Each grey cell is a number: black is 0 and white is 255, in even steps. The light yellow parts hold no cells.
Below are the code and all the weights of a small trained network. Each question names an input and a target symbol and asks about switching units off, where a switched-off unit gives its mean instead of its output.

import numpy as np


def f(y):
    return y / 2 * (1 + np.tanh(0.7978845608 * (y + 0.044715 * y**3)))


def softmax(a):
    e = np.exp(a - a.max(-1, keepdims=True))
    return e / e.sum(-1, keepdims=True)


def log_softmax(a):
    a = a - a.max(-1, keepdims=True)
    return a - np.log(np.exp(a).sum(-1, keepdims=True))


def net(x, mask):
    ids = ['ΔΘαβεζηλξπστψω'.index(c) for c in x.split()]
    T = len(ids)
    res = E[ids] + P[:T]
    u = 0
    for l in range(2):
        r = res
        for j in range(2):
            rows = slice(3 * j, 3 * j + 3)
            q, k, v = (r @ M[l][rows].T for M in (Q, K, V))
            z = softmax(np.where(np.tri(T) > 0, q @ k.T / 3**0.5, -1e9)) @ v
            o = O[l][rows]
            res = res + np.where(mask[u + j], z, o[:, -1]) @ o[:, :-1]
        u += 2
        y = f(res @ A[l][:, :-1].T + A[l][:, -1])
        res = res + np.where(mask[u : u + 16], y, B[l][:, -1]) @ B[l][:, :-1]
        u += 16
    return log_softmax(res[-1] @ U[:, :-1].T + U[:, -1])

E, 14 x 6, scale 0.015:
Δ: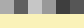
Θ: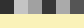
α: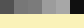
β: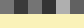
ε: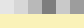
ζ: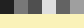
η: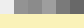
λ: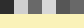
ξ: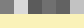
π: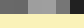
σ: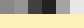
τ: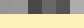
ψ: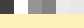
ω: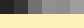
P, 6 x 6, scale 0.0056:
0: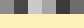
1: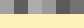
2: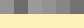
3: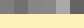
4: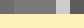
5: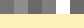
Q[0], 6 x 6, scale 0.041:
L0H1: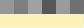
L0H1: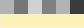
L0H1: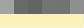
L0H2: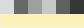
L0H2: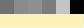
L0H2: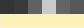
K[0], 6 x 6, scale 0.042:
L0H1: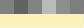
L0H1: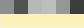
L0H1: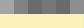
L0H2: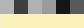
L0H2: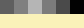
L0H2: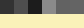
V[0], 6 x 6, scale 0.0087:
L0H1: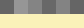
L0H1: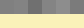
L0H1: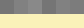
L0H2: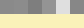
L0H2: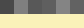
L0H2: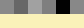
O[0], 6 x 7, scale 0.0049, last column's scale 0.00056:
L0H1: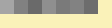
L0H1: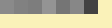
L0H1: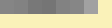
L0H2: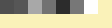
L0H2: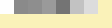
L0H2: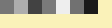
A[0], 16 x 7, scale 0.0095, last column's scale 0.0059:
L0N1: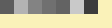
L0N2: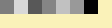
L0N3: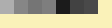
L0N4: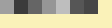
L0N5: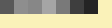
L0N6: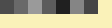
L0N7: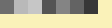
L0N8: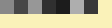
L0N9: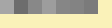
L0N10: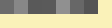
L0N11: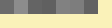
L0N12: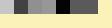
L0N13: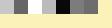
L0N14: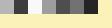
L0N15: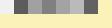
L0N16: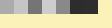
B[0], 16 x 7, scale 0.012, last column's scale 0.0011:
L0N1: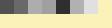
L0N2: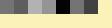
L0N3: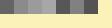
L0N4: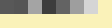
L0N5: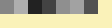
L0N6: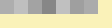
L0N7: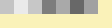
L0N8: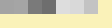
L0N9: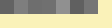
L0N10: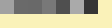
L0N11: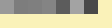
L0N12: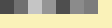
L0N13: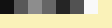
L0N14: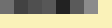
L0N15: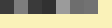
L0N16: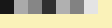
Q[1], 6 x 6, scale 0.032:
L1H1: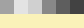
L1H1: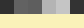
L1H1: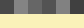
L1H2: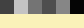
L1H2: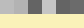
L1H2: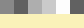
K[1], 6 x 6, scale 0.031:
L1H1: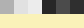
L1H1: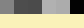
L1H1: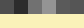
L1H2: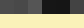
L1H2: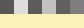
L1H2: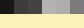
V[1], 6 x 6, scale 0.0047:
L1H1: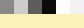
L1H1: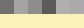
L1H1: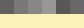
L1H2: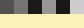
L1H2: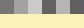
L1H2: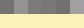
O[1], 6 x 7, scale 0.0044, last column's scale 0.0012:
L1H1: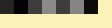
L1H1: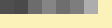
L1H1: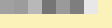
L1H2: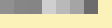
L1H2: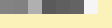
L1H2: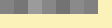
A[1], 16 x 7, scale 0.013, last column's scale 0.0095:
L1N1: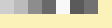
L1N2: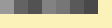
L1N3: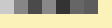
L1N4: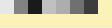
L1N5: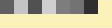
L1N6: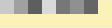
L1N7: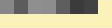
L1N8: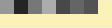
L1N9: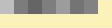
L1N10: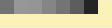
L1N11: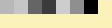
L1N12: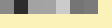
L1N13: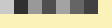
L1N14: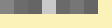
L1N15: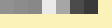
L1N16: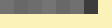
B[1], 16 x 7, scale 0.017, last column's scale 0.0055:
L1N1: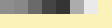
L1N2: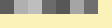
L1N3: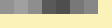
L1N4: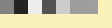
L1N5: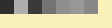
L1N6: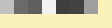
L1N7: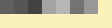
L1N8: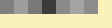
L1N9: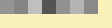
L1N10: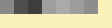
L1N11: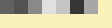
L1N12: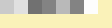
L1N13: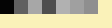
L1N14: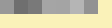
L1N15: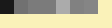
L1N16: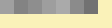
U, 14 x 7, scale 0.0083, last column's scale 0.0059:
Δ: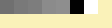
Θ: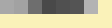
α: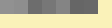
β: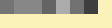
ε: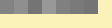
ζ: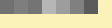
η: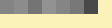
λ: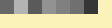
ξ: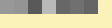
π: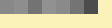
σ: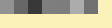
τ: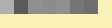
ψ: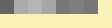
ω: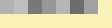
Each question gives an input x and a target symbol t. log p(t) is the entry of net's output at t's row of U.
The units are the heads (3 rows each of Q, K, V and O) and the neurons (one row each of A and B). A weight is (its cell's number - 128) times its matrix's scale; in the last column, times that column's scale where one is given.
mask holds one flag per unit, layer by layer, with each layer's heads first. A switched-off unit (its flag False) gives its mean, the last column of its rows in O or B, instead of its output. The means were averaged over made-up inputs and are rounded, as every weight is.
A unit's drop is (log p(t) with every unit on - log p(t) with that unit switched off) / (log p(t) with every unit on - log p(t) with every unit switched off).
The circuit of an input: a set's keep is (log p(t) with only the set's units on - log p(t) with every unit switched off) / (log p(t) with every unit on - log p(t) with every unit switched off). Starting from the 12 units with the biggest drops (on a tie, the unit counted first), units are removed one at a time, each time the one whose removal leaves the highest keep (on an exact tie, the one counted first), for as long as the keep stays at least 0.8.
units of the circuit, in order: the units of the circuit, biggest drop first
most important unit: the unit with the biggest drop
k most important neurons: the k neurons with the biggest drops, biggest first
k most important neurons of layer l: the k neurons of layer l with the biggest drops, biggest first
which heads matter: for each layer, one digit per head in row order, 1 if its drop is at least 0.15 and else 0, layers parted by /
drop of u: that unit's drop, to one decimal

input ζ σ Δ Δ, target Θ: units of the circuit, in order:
L0H2, L1H1, L1N1, L0N13
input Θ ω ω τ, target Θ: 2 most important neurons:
L1N3, L0N7
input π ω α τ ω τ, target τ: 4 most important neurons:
L1N4, L0N16, L0N13, L0N4
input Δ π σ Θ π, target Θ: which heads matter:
01 / 00
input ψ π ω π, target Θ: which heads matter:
00 / 00
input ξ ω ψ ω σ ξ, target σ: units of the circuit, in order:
L0H2, L0N8, L1H1
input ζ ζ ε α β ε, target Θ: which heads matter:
01 / 00
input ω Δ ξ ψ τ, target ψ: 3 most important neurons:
L0N12, L0N8, L0N13
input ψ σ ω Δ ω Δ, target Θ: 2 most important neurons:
L1N1, L0N16
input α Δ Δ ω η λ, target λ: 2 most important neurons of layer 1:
L1N5, L1N1
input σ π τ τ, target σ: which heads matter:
00 / 10
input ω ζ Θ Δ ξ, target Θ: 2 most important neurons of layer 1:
L1N3, L1N8
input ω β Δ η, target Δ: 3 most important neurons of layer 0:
L0N16, L0N15, L0N4
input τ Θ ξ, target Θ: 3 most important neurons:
L0N7, L1N3, L0N2
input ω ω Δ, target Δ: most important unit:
L0N13
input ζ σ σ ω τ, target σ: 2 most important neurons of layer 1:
L1N8, L1N14
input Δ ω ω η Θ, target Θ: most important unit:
L0H2
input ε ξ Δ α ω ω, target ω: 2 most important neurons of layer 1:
L1N12, L1N1
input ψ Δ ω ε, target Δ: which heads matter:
01 / 00
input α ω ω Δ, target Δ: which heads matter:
00 / 00
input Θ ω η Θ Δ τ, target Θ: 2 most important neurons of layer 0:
L0N7, L0N16
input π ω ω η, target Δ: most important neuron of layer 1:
L1N11
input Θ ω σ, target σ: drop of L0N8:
0.4
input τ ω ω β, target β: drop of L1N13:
1.0
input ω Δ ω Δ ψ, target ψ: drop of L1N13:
0.0
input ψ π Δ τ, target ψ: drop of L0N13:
0.2
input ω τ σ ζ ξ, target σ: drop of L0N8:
1.3
